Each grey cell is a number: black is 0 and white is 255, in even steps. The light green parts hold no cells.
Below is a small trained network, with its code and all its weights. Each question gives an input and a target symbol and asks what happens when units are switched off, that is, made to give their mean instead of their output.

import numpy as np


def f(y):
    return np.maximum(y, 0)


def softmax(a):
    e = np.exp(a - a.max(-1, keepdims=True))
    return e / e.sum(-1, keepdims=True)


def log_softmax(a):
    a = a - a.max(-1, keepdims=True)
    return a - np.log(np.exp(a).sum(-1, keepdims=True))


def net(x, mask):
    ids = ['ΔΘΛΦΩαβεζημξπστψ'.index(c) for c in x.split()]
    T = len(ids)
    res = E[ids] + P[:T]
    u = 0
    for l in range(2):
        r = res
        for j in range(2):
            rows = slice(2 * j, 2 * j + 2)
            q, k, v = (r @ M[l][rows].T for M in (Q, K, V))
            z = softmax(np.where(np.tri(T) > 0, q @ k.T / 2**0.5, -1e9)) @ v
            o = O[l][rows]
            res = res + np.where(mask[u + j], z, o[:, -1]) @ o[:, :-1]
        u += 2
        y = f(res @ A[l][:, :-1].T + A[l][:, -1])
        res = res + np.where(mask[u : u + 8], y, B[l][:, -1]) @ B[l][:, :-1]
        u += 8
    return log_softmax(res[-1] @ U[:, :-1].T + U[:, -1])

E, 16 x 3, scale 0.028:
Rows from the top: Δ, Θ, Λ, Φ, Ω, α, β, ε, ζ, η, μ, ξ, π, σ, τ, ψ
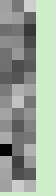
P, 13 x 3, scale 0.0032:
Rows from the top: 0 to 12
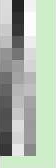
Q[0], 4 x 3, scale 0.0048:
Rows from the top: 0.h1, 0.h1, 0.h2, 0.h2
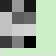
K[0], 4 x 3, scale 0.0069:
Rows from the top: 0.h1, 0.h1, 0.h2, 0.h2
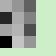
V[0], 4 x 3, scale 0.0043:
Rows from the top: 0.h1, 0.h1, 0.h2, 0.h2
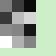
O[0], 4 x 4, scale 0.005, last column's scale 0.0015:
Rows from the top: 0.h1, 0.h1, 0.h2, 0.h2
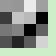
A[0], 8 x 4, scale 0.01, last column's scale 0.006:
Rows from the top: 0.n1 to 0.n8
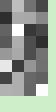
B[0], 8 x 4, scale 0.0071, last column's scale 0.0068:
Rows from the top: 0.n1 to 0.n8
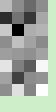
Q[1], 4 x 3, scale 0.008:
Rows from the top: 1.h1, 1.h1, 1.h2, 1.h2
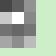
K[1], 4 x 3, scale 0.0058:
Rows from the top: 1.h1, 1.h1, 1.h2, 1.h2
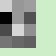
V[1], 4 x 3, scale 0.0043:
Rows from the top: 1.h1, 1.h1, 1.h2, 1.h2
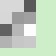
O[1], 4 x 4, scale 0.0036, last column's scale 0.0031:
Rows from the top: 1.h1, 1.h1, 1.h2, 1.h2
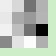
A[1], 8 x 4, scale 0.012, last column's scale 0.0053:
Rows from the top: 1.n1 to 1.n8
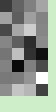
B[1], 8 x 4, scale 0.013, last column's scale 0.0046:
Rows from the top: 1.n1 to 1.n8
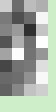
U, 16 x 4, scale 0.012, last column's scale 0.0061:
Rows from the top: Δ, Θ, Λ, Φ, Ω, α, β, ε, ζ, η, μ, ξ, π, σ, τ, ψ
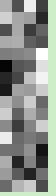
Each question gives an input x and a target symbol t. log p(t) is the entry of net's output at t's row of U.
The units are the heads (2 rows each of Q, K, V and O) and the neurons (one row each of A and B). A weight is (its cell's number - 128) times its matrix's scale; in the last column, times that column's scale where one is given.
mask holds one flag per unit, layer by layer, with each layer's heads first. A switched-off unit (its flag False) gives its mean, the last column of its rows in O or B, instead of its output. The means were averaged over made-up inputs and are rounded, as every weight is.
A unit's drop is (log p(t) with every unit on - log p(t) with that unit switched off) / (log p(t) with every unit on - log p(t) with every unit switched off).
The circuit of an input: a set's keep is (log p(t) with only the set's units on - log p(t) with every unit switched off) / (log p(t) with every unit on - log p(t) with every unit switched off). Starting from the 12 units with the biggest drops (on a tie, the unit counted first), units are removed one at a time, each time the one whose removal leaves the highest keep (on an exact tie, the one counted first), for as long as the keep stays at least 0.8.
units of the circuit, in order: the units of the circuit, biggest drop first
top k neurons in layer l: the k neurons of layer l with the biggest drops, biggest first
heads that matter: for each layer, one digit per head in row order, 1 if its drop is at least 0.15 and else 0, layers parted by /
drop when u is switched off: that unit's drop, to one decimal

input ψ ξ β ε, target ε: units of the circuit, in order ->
1.n8, 0.n6, 1.n3
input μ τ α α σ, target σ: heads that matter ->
10 / 00
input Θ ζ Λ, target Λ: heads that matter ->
01 / 00
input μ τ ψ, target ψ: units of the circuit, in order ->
1.n8
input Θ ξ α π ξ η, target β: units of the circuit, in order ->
1.h1, 0.n2
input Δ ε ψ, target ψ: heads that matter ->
00 / 01
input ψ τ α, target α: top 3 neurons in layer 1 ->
1.n6, 1.n4, 1.n1
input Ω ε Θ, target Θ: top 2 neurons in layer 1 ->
1.n5, 1.n6
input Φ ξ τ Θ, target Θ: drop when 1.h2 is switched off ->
-0.1
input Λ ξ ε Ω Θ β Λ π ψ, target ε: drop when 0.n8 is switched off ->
0.2
